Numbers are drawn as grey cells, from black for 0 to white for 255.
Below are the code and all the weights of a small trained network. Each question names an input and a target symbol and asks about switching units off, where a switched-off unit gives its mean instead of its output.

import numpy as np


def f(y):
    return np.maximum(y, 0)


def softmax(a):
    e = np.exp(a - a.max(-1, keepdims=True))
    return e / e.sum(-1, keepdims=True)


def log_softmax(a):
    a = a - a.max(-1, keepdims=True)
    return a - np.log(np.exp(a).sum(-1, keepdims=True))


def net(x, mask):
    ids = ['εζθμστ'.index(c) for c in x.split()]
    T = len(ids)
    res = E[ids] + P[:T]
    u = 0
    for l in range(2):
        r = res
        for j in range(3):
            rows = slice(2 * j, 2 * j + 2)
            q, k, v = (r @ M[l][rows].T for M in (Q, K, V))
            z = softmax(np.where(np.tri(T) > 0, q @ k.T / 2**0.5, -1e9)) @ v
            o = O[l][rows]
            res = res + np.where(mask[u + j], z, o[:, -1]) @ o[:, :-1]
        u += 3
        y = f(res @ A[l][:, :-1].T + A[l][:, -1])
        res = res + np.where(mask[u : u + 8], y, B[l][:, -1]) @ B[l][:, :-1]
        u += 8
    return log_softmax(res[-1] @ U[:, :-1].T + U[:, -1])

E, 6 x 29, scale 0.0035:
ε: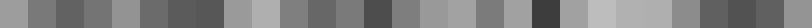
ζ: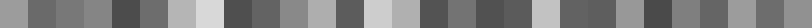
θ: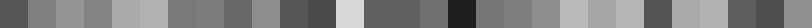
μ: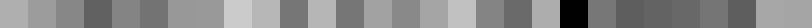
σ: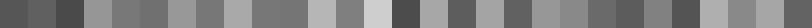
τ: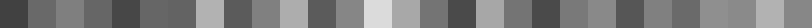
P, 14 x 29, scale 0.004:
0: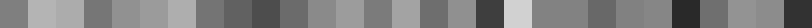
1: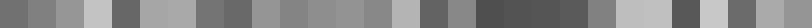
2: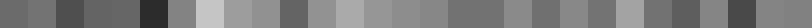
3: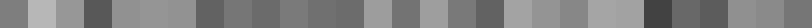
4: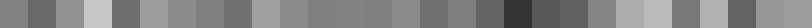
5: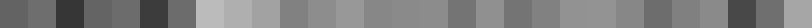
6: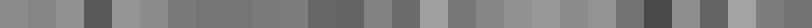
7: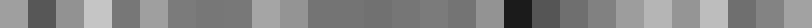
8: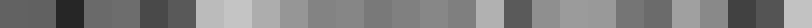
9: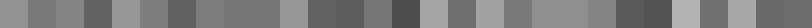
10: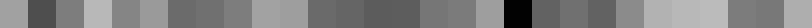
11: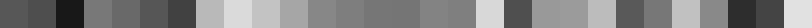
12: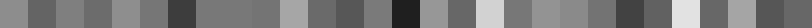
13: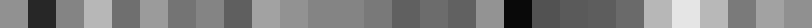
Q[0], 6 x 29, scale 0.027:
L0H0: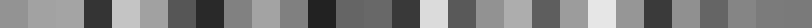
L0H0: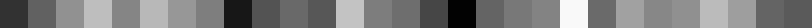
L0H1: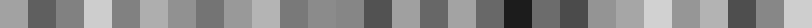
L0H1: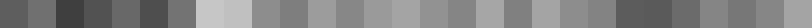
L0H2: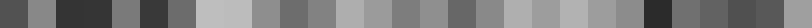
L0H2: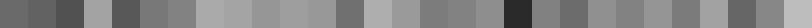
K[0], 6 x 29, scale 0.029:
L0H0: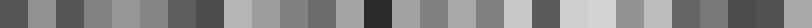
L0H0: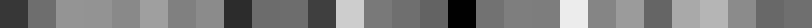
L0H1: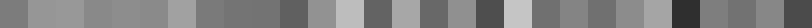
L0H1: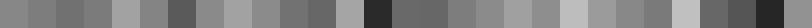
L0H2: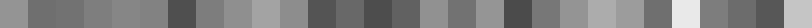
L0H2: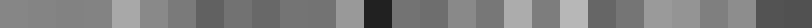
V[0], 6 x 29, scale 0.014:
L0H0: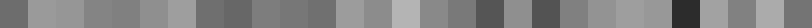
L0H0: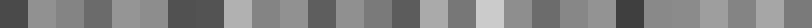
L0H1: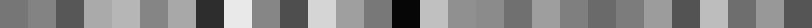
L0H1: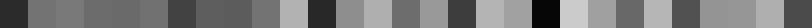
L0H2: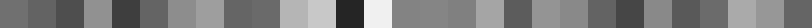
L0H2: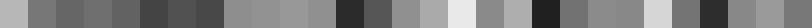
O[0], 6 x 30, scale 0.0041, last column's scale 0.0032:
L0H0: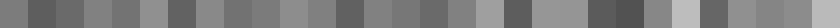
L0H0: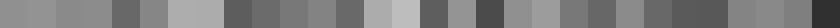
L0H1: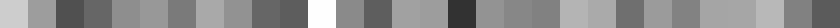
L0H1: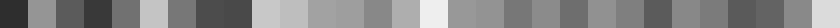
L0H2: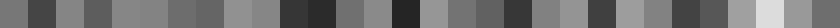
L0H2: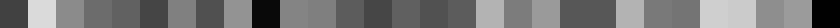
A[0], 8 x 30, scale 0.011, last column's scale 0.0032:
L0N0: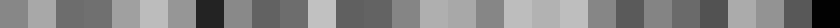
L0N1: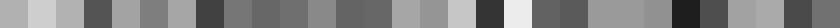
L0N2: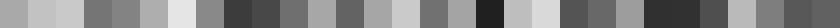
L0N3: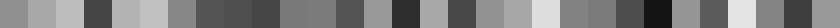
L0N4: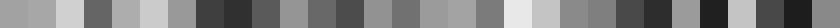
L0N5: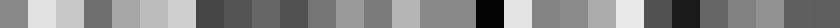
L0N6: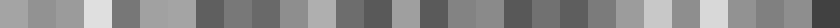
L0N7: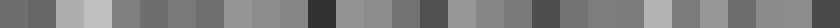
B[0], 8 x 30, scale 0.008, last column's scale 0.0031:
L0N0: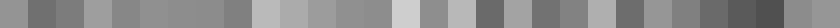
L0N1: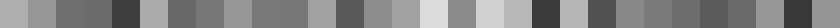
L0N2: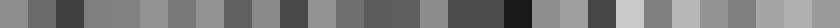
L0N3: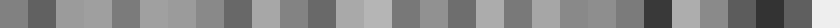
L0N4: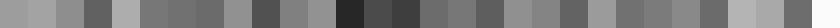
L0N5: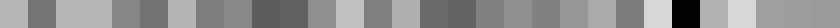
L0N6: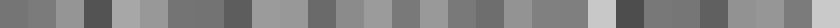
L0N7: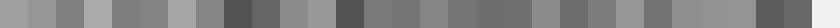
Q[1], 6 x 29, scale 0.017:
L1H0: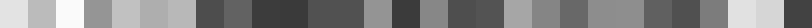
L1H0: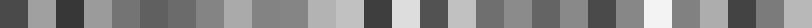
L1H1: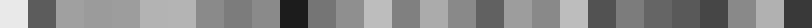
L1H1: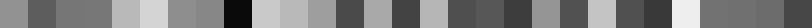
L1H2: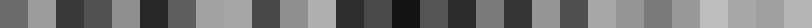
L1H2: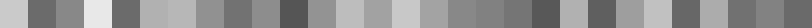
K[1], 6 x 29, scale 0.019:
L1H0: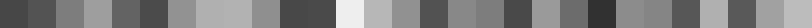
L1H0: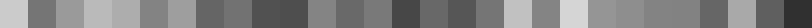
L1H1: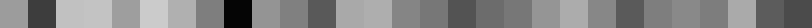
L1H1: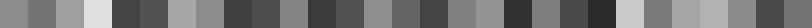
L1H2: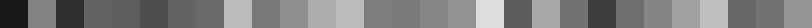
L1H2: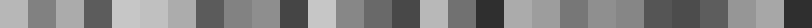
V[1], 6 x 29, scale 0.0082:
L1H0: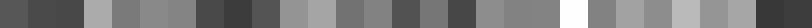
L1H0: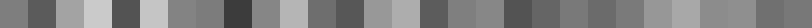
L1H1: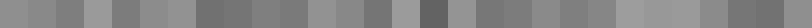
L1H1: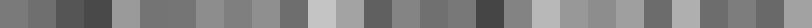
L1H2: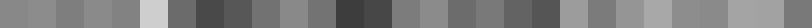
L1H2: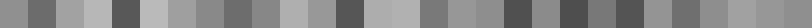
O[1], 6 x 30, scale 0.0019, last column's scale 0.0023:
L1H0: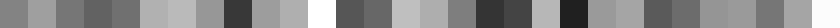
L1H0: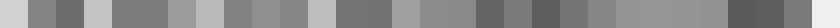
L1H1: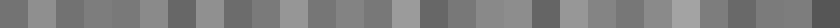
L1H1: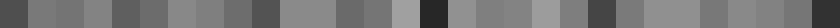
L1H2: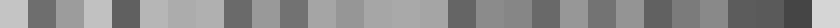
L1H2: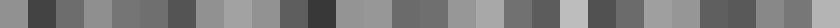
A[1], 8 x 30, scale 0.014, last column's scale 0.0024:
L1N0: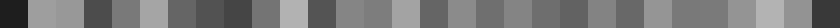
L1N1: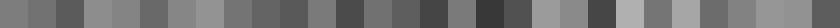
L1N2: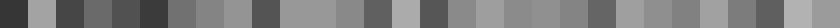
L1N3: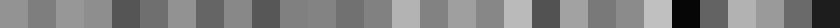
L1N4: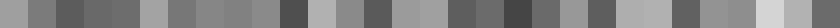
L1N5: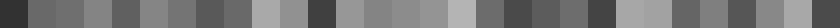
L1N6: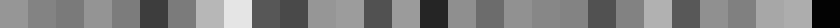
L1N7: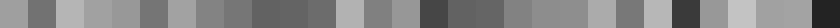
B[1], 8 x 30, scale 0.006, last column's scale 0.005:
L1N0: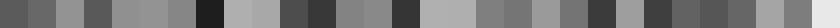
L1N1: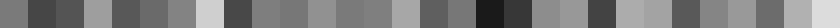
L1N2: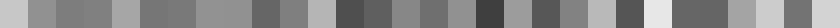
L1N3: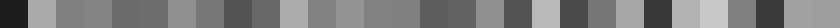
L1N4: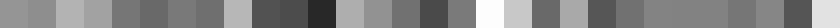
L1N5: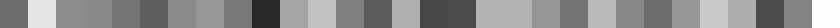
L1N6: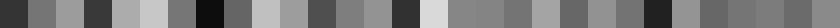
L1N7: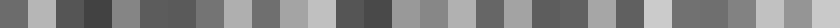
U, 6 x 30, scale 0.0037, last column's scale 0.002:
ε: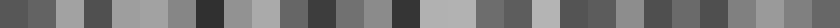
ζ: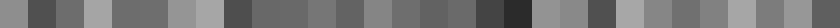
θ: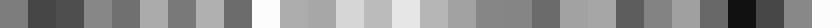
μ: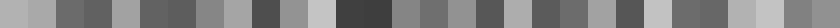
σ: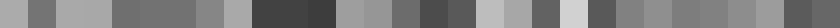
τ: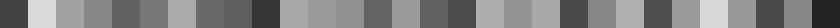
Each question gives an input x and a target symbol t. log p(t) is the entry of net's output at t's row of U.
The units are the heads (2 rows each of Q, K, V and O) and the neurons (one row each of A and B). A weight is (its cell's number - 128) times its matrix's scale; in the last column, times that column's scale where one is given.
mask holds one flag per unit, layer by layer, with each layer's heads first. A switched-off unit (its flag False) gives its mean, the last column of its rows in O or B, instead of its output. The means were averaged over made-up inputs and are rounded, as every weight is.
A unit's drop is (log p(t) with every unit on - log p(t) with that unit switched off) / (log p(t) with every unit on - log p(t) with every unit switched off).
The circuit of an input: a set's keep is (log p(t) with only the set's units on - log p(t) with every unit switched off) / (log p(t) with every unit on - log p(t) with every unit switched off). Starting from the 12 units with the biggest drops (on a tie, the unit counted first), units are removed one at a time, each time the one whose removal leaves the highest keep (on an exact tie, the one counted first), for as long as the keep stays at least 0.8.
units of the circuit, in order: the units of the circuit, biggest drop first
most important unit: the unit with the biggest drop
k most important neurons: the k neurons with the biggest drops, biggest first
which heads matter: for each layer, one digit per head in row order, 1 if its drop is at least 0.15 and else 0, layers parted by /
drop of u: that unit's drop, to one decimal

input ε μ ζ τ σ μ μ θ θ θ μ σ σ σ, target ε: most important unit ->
L0N6
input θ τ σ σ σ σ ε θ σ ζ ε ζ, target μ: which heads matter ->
001 / 000
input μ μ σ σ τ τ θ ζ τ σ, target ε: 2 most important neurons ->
L0N4, L1N5
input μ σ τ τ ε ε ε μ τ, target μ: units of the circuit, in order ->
L1N2, L0H2
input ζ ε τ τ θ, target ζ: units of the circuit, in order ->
L0H1, L1N1, L0N7
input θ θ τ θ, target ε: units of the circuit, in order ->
L0N4, L0H1, L1N0
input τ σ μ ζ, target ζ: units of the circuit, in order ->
L1N1, L0N2
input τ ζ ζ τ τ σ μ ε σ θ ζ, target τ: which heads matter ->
010 / 000
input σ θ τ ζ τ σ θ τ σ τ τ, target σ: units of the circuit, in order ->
L1N4, L0H1, L0H2
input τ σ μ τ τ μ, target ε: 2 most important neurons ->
L1N6, L0N3
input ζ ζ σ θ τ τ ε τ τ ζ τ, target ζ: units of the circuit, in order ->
L0H1, L0N7, L1N1
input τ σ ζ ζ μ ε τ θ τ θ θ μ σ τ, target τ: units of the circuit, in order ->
L1N5, L0H1
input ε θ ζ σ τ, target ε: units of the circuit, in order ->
L0H2, L0N6, L1N0
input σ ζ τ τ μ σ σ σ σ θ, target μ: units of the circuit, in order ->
L0H0, L0N5, L1N7
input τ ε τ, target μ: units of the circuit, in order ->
L0H2, L1N2
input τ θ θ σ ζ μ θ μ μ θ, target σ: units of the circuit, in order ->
L0H1, L1H0
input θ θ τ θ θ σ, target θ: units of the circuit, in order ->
L0H2
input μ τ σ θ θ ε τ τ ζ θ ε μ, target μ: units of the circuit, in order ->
L0H2, L1N2, L0N3
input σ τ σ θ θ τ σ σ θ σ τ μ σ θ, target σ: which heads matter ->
011 / 000
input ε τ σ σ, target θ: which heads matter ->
010 / 000
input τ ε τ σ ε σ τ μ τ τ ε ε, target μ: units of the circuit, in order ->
L0H2, L1N2
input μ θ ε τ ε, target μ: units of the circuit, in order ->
L0H1, L1N7
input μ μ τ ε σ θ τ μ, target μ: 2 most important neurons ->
L0N6, L1N7
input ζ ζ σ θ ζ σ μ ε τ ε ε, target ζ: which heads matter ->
011 / 000
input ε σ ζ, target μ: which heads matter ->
101 / 000
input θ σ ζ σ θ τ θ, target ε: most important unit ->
L0N4
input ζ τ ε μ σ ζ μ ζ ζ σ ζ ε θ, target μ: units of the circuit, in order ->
L0N5, L0H0, L1N7
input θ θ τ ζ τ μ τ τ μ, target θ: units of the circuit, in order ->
L0H2
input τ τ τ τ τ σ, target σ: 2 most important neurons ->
L1N4, L0N3
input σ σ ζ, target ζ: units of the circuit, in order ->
L0H1, L1N1, L0H2
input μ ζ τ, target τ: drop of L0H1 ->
0.6
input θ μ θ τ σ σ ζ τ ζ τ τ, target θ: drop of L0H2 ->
0.8
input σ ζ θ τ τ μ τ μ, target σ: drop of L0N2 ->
0.0
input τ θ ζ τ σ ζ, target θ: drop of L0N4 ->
0.1
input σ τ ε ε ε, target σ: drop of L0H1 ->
0.5
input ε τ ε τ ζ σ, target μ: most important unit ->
L1N2
